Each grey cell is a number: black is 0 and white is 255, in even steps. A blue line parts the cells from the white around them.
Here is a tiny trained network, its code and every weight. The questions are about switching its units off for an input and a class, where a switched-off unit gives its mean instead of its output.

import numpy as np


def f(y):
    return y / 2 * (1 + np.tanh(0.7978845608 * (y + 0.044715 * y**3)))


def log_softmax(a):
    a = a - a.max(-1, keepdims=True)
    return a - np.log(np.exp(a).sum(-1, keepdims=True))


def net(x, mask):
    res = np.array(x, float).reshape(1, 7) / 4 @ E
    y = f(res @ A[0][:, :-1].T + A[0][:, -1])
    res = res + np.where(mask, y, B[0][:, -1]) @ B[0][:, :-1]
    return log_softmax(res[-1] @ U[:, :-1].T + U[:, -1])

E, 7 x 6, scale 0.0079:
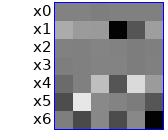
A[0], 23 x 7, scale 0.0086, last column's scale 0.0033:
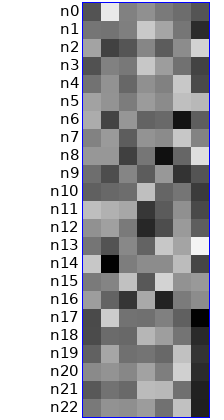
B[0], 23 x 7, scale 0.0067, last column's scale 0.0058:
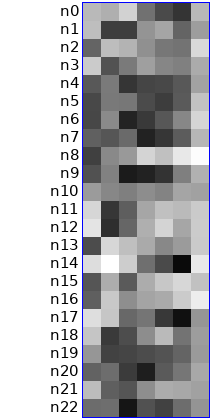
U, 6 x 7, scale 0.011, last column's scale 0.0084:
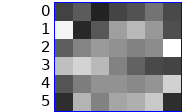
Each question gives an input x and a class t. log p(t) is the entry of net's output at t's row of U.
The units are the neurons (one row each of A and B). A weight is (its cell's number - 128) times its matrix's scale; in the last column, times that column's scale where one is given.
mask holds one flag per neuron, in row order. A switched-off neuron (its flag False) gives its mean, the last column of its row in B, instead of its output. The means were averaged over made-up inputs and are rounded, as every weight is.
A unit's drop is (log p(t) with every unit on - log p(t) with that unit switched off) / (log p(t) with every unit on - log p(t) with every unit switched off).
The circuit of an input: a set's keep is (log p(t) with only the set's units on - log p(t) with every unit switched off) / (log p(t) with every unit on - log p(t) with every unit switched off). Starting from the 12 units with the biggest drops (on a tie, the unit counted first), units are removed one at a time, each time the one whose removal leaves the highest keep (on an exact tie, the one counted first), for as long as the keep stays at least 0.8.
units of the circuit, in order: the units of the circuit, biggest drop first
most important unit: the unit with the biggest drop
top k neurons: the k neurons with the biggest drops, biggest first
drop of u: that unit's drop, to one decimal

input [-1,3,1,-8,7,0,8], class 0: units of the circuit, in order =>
[n9]
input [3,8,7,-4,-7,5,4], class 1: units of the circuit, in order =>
[n12; n11]
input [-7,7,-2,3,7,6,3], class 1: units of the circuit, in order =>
[n11; n12]
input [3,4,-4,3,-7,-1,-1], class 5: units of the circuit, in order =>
[n8; n16]
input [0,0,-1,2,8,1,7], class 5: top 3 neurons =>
[n15; n13; n7]
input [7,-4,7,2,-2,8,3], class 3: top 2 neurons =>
[n0; n17]
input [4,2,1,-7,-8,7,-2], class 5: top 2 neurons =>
[n8; n14]
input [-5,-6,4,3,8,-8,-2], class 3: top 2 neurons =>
[n14; n13]
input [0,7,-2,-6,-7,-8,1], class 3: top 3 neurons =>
[n14; n2; n15]
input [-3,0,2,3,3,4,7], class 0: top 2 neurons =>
[n9; n6]
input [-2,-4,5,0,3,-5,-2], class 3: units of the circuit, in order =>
[n14; n8]
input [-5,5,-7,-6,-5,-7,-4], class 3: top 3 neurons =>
[n14; n2; n15]
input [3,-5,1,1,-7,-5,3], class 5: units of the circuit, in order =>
[n16; n8]
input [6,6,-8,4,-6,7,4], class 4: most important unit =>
n8
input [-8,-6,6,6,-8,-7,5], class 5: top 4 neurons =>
[n16; n8; n2; n6]
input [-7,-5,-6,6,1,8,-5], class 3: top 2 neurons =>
[n0; n17]
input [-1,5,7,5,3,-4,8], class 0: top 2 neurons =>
[n6; n9]
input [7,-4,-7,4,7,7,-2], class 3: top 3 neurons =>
[n0; n17; n8]
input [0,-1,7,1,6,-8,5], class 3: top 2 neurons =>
[n14; n8]
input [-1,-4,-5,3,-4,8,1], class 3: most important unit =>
n0
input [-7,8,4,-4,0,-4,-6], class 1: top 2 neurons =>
[n12; n11]
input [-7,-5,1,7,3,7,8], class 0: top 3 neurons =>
[n9; n6; n14]
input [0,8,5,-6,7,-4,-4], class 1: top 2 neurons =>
[n11; n12]
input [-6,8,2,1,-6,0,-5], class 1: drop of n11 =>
0.3
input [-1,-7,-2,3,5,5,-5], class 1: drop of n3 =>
0.2
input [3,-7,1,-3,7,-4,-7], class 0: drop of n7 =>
0.2
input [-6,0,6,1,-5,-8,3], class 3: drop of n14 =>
0.8
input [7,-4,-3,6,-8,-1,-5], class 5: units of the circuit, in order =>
[n16]
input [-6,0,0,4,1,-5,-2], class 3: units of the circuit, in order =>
[n14; n8]
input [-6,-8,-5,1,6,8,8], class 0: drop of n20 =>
-0.1
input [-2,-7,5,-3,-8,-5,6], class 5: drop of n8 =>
0.3
